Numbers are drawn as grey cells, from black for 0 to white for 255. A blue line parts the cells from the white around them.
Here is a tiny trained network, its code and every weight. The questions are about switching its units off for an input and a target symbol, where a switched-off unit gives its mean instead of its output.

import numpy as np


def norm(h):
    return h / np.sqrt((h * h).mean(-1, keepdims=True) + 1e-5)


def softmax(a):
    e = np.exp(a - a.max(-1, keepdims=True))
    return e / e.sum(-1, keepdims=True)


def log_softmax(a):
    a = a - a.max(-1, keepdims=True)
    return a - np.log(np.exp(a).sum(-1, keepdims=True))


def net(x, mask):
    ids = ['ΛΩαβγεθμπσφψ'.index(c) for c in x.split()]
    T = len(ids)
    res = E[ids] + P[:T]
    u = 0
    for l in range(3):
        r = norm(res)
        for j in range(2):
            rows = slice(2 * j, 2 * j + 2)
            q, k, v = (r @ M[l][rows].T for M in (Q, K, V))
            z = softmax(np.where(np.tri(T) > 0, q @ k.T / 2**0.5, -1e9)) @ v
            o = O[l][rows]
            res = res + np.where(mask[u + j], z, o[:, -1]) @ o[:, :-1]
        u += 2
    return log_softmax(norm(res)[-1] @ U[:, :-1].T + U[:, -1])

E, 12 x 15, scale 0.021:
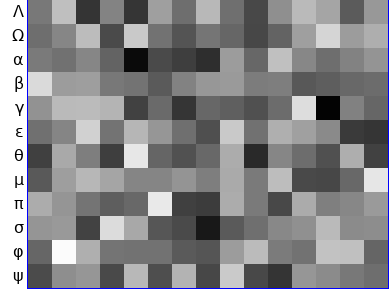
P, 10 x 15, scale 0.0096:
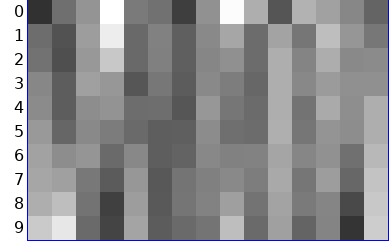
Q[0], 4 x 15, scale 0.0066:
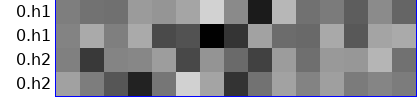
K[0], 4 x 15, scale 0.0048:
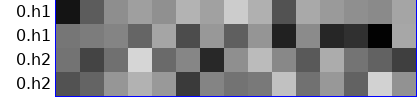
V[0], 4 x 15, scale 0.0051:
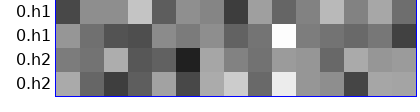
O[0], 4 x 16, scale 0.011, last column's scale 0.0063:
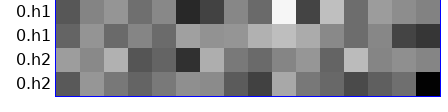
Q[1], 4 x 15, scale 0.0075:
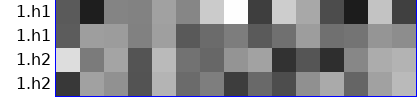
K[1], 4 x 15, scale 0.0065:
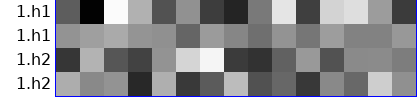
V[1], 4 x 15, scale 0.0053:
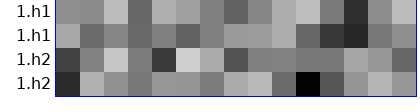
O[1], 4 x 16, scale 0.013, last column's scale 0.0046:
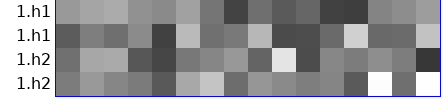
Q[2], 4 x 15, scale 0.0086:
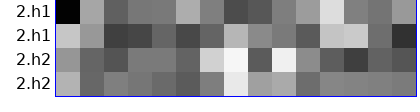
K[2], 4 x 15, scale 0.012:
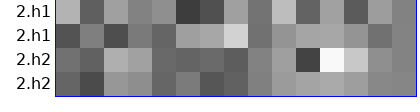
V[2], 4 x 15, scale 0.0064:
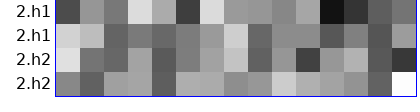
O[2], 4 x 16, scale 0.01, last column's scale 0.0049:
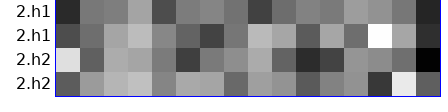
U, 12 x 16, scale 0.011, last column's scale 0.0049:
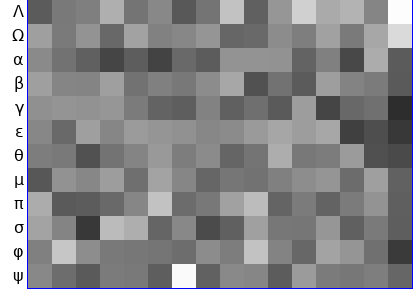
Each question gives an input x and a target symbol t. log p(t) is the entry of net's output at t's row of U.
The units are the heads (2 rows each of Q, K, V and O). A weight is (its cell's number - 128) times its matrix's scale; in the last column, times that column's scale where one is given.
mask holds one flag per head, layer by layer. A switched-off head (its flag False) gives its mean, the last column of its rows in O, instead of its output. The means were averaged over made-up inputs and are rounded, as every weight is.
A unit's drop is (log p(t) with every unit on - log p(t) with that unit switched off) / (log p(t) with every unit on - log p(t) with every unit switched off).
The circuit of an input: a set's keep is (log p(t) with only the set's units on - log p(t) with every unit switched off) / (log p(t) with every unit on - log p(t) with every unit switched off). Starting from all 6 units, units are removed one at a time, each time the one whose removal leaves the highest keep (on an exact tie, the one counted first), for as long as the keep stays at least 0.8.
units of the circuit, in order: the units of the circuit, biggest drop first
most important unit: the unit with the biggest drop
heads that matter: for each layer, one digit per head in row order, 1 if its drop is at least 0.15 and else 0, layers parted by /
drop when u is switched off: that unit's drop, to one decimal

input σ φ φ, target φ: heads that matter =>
00 / 00 / 10
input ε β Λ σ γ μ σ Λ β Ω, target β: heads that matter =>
10 / 10 / 01
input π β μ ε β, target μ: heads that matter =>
00 / 01 / 11
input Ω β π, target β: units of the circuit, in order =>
[2.h2]
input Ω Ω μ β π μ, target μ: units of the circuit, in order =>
[1.h1, 2.h2, 0.h1, 2.h1]
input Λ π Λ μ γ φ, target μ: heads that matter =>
00 / 10 / 01
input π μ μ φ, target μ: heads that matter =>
00 / 00 / 01
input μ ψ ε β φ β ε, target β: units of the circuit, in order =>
[2.h2, 0.h1]
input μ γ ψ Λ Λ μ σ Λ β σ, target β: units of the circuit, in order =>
[0.h1, 2.h2]
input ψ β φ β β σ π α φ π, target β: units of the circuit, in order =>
[2.h2, 1.h1]
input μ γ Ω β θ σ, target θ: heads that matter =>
00 / 00 / 01
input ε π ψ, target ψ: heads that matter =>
00 / 11 / 10
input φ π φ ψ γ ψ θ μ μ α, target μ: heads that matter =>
00 / 00 / 01
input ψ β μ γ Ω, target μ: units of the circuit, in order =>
[2.h2]
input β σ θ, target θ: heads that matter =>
00 / 10 / 11
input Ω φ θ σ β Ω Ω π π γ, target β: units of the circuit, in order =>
[2.h2, 0.h1]
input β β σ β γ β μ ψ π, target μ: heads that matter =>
00 / 10 / 01
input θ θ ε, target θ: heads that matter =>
00 / 00 / 11
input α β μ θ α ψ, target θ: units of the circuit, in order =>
[2.h2, 1.h2]
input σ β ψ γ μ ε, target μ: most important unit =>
1.h1
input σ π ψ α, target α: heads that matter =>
10 / 00 / 10
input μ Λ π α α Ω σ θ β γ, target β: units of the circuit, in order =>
[0.h1, 2.h2]
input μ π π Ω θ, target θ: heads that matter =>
00 / 00 / 11
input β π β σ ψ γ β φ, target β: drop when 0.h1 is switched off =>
0.1
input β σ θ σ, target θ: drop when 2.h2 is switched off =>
0.8
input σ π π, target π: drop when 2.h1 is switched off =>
0.9
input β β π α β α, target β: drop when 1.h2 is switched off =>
0.0
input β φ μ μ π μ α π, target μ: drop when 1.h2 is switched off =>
0.0
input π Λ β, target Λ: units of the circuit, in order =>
[2.h1]
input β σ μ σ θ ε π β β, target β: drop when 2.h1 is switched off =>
0.3
